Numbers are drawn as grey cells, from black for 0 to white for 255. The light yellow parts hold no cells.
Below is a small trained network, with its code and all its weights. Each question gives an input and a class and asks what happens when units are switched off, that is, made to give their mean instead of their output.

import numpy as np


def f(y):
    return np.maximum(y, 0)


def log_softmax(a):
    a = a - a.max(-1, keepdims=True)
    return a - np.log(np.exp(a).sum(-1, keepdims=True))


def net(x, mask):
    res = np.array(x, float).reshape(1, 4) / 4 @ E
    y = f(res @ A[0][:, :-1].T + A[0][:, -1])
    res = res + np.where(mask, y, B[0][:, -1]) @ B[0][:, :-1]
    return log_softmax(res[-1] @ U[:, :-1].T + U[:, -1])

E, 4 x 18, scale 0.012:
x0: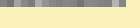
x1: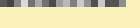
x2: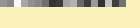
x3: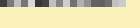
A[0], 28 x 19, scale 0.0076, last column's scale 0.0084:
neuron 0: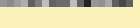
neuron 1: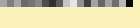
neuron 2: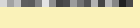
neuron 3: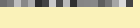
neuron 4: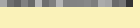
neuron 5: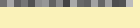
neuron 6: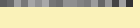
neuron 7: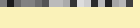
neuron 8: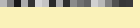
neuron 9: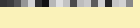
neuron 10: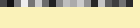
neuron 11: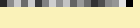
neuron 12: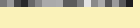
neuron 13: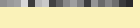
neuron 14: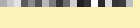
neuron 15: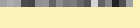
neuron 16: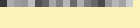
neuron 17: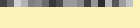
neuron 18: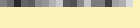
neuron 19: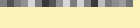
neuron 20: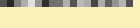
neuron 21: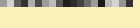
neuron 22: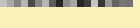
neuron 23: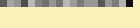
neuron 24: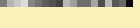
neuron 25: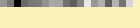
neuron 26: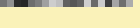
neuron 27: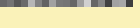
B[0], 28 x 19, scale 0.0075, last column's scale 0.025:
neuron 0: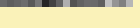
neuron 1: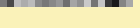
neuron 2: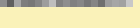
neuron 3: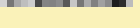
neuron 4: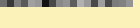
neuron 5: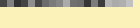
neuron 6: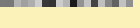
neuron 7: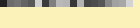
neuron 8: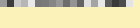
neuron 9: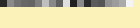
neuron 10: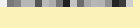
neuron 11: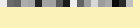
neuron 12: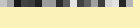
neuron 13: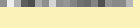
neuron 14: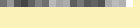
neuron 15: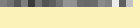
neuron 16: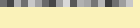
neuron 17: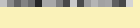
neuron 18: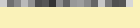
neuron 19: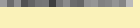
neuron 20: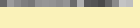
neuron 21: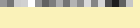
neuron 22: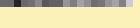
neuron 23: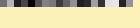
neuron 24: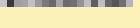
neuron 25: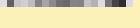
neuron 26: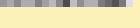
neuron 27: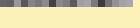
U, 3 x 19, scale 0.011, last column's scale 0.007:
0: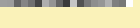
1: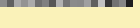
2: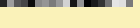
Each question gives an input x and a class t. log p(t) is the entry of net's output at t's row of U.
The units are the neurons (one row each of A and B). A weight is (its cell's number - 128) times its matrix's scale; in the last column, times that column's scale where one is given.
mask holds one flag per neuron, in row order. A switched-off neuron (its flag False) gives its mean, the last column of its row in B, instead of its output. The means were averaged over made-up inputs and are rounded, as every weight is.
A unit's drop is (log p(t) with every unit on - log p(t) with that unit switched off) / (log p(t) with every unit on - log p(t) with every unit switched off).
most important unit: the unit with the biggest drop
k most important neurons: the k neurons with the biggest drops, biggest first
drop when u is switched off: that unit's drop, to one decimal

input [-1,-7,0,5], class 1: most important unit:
neuron 21
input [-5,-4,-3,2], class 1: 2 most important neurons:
(neuron 21; neuron 17)
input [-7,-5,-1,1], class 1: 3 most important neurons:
(neuron 21; neuron 17; neuron 11)
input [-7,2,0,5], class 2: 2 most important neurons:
(neuron 9; neuron 8)
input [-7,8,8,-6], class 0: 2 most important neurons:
(neuron 17; neuron 10)
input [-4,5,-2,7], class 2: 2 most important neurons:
(neuron 9; neuron 7)
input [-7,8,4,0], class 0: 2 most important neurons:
(neuron 10; neuron 17)
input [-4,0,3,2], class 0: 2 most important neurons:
(neuron 8; neuron 21)
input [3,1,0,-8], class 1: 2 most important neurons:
(neuron 8; neuron 17)
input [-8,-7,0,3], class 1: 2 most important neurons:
(neuron 21; neuron 12)
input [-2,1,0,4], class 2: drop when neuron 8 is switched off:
0.4
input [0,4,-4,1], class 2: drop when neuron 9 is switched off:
0.4
